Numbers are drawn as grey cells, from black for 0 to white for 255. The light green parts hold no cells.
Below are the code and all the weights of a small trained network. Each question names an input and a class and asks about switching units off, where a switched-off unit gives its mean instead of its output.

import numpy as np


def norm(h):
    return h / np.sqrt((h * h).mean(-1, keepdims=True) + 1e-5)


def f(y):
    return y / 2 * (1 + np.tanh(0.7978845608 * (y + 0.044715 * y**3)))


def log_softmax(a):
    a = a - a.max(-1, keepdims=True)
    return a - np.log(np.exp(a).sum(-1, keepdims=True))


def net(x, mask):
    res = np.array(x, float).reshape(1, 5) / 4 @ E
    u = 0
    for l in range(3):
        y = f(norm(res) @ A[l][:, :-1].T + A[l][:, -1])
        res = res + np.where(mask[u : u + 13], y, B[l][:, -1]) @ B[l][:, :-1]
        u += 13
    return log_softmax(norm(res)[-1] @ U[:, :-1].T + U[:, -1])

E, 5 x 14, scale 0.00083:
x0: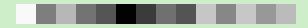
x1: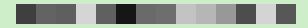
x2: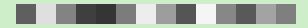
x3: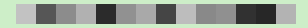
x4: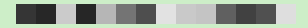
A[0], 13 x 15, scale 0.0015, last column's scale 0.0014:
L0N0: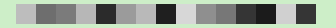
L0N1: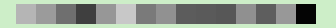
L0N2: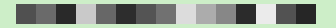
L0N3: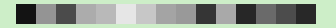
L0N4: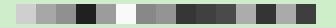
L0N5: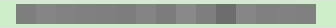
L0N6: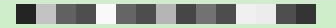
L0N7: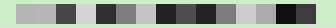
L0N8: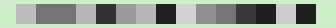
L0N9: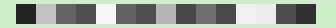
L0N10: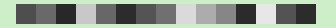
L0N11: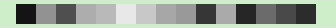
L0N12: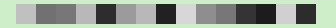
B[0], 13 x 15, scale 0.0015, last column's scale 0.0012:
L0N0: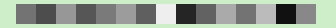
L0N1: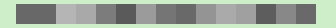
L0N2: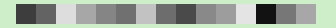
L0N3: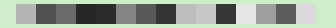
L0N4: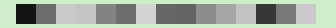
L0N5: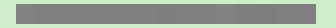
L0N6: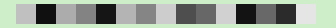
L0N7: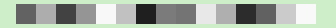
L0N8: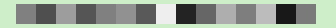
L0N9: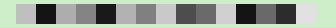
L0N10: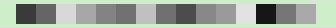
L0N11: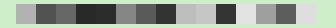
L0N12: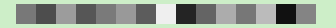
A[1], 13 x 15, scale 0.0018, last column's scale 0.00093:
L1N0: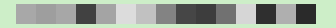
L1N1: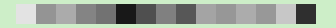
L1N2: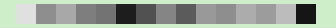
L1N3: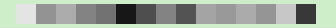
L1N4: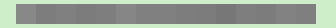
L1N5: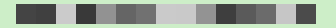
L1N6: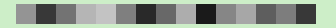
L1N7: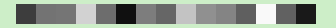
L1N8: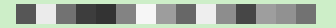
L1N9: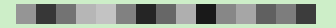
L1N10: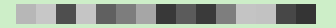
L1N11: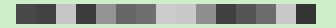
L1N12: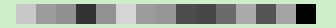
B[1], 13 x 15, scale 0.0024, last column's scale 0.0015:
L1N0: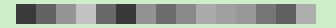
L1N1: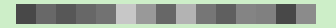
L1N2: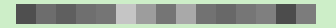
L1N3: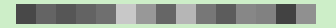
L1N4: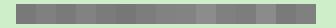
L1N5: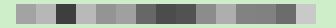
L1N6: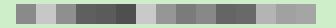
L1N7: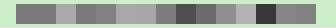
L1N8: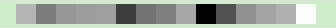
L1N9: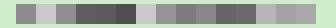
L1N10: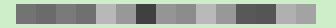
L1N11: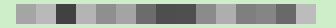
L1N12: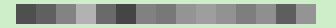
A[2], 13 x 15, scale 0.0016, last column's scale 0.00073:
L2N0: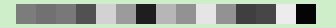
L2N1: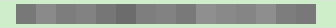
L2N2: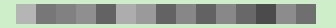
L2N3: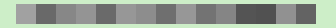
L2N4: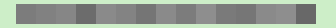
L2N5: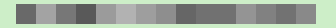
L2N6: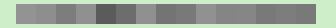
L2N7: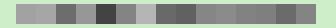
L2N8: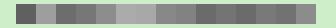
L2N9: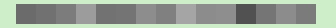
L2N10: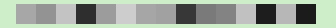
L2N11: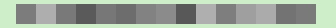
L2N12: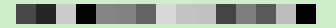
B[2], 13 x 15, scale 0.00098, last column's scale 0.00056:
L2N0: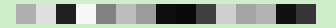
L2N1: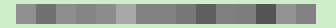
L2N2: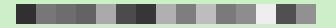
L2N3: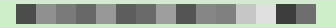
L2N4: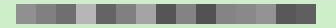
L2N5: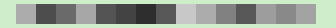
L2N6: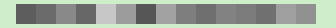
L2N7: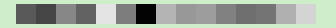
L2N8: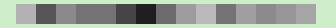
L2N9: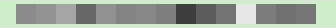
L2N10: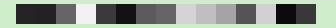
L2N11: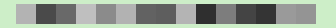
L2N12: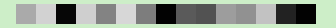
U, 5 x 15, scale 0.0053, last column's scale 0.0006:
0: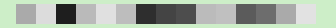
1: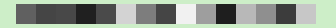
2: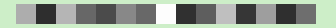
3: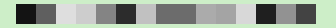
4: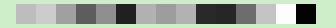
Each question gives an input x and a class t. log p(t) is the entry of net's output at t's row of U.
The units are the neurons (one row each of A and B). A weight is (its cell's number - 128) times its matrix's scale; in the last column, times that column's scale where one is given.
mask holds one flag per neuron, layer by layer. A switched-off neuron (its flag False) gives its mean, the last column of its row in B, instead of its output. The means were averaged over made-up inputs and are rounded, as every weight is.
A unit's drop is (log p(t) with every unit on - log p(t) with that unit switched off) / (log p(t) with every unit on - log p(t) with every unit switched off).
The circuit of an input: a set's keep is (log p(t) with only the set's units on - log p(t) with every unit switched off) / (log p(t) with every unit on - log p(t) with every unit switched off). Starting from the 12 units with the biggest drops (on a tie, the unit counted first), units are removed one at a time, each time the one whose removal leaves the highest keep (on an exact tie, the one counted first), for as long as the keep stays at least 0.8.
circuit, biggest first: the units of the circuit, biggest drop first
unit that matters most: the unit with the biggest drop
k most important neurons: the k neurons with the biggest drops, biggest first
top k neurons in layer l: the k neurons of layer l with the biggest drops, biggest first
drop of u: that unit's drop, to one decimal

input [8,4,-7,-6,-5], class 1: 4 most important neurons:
(L1N3, L1N1, L1N2, L1N8)
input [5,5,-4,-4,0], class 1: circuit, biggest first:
(L1N3, L1N1)
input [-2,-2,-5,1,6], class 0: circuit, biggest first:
(L1N5)
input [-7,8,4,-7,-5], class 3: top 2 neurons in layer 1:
(L1N7, L1N3)
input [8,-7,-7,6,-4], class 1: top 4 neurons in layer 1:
(L1N3, L1N1, L1N2, L1N8)
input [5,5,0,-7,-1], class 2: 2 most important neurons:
(L0N6, L0N9)
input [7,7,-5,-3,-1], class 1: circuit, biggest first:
(L1N3, L1N1)
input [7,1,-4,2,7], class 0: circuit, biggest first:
(L1N5, L1N11)
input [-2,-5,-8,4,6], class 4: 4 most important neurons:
(L1N9, L1N6, L0N7, L1N10)
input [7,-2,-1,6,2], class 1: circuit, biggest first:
(L1N3, L1N1)
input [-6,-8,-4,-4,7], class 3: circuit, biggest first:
(L0N4, L1N0)
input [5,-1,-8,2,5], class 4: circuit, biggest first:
(L1N9, L1N6)
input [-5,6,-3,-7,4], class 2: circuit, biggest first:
(L0N6, L0N9)
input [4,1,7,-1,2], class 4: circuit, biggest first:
(L1N8)
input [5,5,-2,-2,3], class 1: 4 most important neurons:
(L1N3, L1N1, L0N4, L1N2)
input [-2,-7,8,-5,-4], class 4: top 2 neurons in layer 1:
(L1N8, L1N7)
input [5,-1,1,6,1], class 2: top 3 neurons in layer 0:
(L0N0, L0N12, L0N8)
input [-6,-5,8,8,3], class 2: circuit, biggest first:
(L0N0, L0N12)
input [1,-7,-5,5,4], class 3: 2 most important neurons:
(L0N4, L1N0)
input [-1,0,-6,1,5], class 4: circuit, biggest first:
(L1N9)
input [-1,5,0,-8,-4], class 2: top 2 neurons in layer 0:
(L0N6, L0N9)
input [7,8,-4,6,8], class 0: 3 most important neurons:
(L1N5, L1N11, L0N4)
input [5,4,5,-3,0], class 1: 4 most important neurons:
(L1N3, L1N1, L1N2, L0N4)
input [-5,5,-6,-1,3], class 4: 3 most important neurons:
(L1N9, L1N6, L0N4)
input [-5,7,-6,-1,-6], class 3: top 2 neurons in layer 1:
(L1N5, L1N11)
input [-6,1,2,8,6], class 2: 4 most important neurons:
(L0N0, L0N12, L0N8, L0N7)
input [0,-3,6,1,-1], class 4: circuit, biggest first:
(L1N8)
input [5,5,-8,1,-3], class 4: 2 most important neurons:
(L1N9, L1N6)
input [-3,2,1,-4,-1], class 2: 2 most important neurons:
(L0N6, L0N9)
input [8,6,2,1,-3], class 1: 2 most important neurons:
(L1N3, L1N1)
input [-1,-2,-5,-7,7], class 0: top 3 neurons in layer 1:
(L1N5, L1N11, L1N8)
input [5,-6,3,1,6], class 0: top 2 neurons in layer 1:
(L1N5, L1N11)
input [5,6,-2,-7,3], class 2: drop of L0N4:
0.2
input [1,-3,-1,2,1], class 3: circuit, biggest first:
(L0N4)
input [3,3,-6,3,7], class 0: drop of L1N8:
0.3
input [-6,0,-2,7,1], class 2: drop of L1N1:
0.2
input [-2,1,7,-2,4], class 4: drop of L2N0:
0.0
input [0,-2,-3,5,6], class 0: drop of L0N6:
0.3
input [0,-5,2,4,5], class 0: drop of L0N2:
0.4
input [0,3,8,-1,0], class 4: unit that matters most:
L1N8
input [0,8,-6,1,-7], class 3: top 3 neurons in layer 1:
(L1N5, L1N11, L1N7)
